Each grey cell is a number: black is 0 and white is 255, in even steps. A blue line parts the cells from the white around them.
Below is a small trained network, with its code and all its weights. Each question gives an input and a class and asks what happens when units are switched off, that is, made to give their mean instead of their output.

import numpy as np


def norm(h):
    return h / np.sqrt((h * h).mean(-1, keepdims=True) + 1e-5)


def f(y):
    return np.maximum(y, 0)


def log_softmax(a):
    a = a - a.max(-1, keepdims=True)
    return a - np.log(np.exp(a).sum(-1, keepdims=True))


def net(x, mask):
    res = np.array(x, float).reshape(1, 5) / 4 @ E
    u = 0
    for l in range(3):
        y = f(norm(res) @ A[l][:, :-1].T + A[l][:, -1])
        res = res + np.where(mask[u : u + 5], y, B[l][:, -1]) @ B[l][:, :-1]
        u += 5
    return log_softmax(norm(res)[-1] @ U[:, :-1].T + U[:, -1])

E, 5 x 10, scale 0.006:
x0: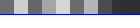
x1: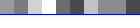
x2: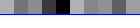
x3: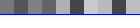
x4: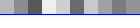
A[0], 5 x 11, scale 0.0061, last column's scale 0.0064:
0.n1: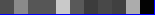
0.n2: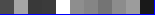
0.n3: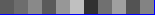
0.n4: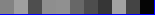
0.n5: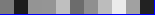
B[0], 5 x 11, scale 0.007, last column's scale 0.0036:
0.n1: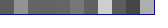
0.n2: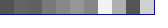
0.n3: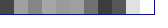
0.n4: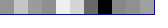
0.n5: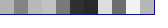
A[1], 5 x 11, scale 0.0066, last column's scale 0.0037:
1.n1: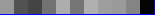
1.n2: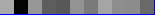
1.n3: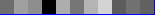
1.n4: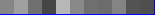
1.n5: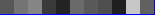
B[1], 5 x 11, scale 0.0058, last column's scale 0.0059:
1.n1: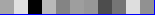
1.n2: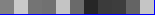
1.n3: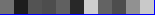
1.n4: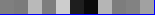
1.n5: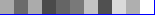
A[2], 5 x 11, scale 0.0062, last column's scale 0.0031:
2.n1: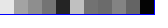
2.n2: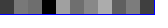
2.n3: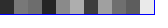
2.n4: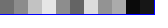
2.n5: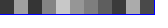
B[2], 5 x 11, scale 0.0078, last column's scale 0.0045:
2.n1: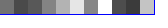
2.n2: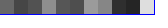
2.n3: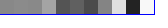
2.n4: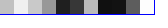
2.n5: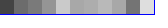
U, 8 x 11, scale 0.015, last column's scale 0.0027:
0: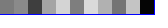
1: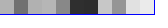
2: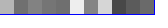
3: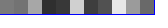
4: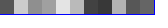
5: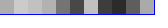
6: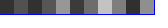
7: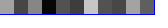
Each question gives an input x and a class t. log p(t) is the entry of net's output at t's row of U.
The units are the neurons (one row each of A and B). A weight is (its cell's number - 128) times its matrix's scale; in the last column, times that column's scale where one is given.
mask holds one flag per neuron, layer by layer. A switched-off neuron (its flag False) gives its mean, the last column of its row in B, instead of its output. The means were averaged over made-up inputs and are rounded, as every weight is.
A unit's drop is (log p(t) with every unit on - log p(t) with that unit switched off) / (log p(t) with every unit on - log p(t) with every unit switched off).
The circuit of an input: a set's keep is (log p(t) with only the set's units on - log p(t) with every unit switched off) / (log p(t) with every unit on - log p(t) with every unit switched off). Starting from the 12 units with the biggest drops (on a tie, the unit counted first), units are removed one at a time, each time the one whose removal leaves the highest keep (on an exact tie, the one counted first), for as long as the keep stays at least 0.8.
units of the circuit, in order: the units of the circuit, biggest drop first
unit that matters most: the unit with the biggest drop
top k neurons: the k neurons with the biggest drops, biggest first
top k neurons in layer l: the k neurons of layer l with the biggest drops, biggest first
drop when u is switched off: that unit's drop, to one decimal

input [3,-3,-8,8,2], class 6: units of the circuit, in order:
0.n2; 2.n2
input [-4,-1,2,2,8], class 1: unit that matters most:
0.n5
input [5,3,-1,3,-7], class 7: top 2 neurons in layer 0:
0.n2; 0.n4
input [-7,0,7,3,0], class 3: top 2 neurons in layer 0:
0.n1; 0.n2
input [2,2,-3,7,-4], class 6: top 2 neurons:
1.n5; 2.n4
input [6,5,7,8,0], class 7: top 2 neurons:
1.n3; 2.n3
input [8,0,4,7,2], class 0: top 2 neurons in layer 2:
2.n4; 2.n5
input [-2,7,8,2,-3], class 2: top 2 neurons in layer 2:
2.n1; 2.n4
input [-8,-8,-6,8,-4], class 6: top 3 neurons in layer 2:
2.n2; 2.n3; 2.n4
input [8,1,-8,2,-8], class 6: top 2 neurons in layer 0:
0.n1; 0.n2
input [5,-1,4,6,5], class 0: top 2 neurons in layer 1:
1.n1; 1.n5
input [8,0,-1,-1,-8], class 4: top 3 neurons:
0.n4; 0.n3; 1.n3
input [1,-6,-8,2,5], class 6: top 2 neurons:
0.n2; 0.n1
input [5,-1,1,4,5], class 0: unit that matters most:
1.n1
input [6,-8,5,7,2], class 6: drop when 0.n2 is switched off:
0.2
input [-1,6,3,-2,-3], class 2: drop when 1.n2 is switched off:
0.1
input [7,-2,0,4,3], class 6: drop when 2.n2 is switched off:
0.1
